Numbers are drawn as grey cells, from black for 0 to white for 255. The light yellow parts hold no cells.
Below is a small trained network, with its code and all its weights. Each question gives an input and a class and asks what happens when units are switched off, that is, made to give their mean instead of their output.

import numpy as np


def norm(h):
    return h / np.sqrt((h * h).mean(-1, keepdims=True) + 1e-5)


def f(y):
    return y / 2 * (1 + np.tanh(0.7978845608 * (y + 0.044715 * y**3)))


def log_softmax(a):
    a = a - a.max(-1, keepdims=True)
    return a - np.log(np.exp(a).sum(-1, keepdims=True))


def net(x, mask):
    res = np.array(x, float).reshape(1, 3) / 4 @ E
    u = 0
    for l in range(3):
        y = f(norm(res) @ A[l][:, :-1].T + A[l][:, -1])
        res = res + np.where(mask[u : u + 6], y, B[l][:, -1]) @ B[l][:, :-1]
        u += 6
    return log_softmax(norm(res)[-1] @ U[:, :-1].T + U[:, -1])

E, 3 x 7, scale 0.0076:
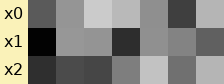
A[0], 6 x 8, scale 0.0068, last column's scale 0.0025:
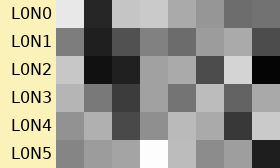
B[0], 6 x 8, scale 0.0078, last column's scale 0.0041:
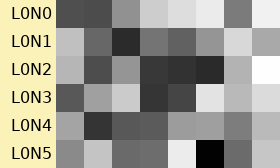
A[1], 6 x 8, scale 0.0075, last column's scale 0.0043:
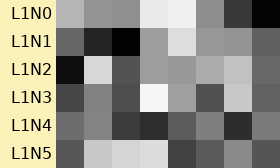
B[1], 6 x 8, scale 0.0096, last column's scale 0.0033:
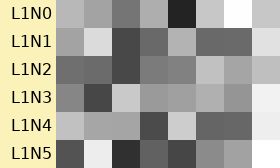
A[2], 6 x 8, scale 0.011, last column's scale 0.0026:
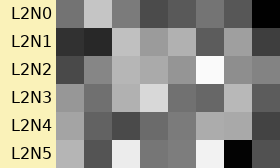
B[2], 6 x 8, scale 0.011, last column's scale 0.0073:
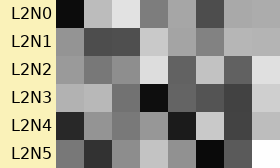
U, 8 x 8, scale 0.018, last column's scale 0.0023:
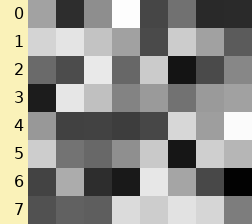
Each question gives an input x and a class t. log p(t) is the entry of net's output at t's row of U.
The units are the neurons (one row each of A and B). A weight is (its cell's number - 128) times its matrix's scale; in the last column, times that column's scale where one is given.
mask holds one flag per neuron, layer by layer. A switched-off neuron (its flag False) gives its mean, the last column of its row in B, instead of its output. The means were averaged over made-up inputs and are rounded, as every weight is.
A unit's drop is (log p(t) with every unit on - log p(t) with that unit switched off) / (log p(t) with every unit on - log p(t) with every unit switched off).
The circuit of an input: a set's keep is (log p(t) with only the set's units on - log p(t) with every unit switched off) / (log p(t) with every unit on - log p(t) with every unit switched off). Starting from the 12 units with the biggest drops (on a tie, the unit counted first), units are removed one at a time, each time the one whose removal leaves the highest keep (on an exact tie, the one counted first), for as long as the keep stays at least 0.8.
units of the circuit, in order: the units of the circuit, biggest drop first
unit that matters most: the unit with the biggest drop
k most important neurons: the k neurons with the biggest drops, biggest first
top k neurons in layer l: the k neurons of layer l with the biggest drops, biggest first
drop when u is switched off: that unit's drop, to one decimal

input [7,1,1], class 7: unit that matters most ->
L0N2
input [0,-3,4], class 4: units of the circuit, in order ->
L0N2; L2N5
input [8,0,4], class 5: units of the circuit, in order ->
L2N3; L2N1
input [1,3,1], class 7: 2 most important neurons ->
L0N2; L2N5
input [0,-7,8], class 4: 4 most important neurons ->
L0N2; L2N4; L0N1; L2N5
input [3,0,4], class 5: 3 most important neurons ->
L0N0; L2N1; L2N3
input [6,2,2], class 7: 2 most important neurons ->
L0N2; L1N3
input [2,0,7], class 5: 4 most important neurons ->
L0N2; L0N0; L0N3; L2N2
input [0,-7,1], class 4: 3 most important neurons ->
L0N2; L2N5; L2N4
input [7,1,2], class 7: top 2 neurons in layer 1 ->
L1N3; L1N2
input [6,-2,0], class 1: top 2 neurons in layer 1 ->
L1N0; L1N3
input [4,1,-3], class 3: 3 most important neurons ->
L0N0; L1N5; L2N0
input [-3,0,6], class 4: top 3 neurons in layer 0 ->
L0N2; L0N1; L0N5
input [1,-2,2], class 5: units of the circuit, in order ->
L0N5
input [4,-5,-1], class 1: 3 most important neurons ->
L1N0; L0N0; L2N3
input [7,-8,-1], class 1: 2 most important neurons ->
L1N0; L0N0
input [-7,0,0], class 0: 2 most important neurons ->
L0N3; L2N5
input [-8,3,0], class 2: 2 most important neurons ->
L2N5; L1N5
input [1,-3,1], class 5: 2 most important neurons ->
L0N2; L0N5
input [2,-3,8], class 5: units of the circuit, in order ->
L0N2
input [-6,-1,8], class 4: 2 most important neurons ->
L0N2; L0N1
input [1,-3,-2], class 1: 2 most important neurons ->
L1N0; L0N5
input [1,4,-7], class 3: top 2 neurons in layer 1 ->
L1N5; L1N3
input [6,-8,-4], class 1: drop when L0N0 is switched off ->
0.1
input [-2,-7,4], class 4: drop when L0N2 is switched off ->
0.3
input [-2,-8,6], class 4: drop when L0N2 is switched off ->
0.3
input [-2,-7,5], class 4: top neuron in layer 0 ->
L0N2
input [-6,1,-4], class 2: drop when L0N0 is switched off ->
0.2
